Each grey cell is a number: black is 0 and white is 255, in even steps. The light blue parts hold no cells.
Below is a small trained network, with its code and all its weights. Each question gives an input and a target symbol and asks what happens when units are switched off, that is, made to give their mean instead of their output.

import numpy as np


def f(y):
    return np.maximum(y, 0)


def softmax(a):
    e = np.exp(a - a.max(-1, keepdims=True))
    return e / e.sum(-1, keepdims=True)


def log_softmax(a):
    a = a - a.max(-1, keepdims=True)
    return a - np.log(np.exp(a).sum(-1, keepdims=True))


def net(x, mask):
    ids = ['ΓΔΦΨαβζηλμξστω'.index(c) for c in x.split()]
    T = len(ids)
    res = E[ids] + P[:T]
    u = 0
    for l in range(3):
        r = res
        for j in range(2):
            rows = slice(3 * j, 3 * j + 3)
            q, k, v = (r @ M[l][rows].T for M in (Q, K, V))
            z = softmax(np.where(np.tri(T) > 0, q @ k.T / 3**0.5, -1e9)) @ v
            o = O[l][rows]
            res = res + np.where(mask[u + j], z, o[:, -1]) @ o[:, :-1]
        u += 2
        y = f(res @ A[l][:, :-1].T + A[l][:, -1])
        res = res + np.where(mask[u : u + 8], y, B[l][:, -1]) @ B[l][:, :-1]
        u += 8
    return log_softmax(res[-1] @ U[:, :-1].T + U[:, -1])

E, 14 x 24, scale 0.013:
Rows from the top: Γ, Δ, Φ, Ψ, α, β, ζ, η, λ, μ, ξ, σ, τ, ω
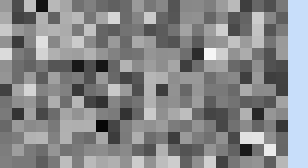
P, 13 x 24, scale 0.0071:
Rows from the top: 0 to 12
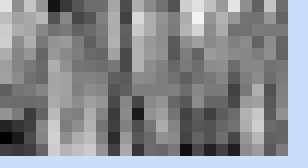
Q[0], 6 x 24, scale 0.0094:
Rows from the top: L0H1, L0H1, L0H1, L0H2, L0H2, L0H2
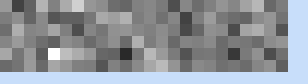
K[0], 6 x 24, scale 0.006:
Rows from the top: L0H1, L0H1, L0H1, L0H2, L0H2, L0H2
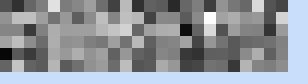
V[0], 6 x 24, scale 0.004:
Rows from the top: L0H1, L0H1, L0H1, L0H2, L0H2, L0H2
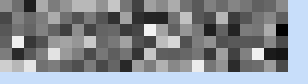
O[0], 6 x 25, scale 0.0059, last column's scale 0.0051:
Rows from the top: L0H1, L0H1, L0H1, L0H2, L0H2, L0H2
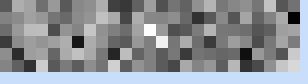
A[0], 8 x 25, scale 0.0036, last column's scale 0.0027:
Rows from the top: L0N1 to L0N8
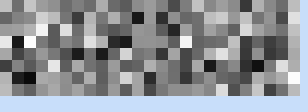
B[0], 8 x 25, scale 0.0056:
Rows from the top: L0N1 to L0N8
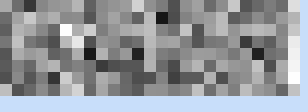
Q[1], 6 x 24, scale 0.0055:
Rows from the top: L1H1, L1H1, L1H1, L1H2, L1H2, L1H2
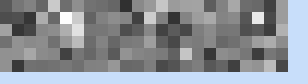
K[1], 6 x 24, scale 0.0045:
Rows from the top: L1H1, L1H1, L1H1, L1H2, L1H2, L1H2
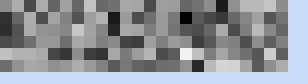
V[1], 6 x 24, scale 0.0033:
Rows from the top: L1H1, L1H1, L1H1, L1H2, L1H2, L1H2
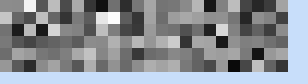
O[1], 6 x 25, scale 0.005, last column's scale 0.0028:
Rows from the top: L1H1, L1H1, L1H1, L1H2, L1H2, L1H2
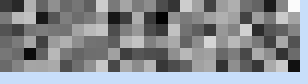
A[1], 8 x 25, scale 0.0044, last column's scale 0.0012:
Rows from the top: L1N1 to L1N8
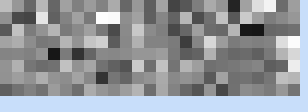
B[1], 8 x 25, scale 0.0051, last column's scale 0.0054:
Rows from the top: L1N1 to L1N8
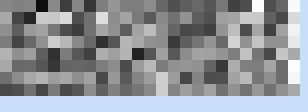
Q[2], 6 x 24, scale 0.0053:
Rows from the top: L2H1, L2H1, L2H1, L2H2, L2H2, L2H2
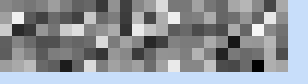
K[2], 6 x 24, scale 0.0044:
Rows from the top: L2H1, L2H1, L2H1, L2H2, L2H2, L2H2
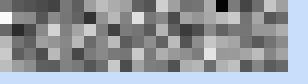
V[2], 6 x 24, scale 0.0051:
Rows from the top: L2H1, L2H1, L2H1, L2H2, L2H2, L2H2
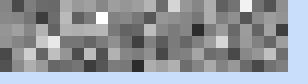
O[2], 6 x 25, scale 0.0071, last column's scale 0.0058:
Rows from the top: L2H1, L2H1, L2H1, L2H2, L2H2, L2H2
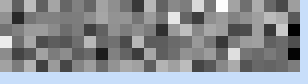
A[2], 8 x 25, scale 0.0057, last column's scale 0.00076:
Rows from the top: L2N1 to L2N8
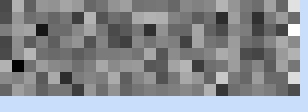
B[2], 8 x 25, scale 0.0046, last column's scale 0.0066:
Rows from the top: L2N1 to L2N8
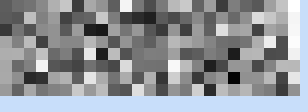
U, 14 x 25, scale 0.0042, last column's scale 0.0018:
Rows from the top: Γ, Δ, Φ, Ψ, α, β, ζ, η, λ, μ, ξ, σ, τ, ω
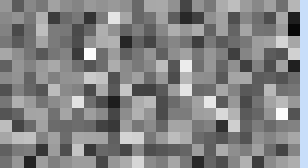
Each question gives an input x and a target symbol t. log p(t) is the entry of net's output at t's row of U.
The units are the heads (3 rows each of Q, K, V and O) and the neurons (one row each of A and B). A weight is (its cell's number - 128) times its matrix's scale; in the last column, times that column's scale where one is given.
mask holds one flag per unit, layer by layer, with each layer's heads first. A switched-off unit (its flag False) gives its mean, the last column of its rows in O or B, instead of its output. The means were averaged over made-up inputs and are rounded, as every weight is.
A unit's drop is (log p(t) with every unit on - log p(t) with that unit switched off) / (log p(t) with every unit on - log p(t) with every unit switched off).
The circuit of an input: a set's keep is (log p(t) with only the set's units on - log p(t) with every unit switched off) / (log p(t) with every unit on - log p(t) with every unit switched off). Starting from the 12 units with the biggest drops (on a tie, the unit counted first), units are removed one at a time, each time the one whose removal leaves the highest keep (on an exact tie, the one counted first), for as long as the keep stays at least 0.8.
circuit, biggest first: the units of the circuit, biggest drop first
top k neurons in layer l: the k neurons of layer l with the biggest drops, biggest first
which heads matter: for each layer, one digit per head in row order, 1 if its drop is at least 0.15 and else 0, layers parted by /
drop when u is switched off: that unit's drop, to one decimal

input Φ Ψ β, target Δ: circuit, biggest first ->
[L1N5 L0N5]
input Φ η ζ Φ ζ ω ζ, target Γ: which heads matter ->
00 / 00 / 10
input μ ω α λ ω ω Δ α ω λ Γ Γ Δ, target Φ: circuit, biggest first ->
[L1H1 L2H1 L1N2 L2N6]
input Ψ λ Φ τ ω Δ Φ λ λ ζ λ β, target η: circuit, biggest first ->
[L0H1 L0N5 L2N1]
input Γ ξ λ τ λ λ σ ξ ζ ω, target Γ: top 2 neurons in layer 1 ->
[L1N4 L1N8]
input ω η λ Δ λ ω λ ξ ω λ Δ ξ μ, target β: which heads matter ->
01 / 10 / 11
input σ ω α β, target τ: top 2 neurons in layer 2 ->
[L2N3 L2N1]
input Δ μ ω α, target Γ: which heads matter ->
01 / 11 / 10
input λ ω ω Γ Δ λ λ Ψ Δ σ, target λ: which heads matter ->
11 / 00 / 11
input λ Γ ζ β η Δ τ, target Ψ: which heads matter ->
00 / 00 / 10
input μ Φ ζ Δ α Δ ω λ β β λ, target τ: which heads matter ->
01 / 00 / 11
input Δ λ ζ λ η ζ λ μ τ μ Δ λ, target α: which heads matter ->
11 / 10 / 10
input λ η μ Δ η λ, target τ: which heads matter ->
01 / 10 / 11
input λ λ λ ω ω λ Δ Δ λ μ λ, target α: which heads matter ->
10 / 00 / 10
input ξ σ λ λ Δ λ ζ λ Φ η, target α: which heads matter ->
10 / 00 / 11
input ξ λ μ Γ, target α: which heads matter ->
11 / 00 / 10
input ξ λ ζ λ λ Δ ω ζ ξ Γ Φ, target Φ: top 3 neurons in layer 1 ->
[L1N2 L1N6 L1N3]
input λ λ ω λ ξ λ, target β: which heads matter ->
01 / 10 / 01
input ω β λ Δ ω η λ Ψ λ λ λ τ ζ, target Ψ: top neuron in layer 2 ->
[L2N2]
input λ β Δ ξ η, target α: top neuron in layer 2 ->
[L2N5]
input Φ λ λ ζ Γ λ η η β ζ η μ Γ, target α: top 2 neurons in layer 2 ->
[L2N5 L2N7]
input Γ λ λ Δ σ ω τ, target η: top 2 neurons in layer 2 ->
[L2N1 L2N5]
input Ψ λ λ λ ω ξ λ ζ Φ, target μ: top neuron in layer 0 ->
[L0N3]
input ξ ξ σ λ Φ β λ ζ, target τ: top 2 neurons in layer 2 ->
[L2N3 L2N1]
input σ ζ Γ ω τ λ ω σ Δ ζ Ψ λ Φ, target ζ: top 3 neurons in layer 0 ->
[L0N6 L0N3 L0N8]
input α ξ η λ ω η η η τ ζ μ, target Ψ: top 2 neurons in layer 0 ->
[L0N7 L0N4]
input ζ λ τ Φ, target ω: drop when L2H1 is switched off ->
0.9
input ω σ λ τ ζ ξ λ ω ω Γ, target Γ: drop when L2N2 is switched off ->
0.0
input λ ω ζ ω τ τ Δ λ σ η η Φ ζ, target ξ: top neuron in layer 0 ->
[L0N1]
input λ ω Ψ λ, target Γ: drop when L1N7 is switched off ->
0.1
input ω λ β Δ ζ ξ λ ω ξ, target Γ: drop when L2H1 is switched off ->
0.5
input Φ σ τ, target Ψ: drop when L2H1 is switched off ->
0.5
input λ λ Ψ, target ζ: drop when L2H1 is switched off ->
0.3
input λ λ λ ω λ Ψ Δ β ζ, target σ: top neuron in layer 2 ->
[L2N6]
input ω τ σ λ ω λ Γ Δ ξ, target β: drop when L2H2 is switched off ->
0.2
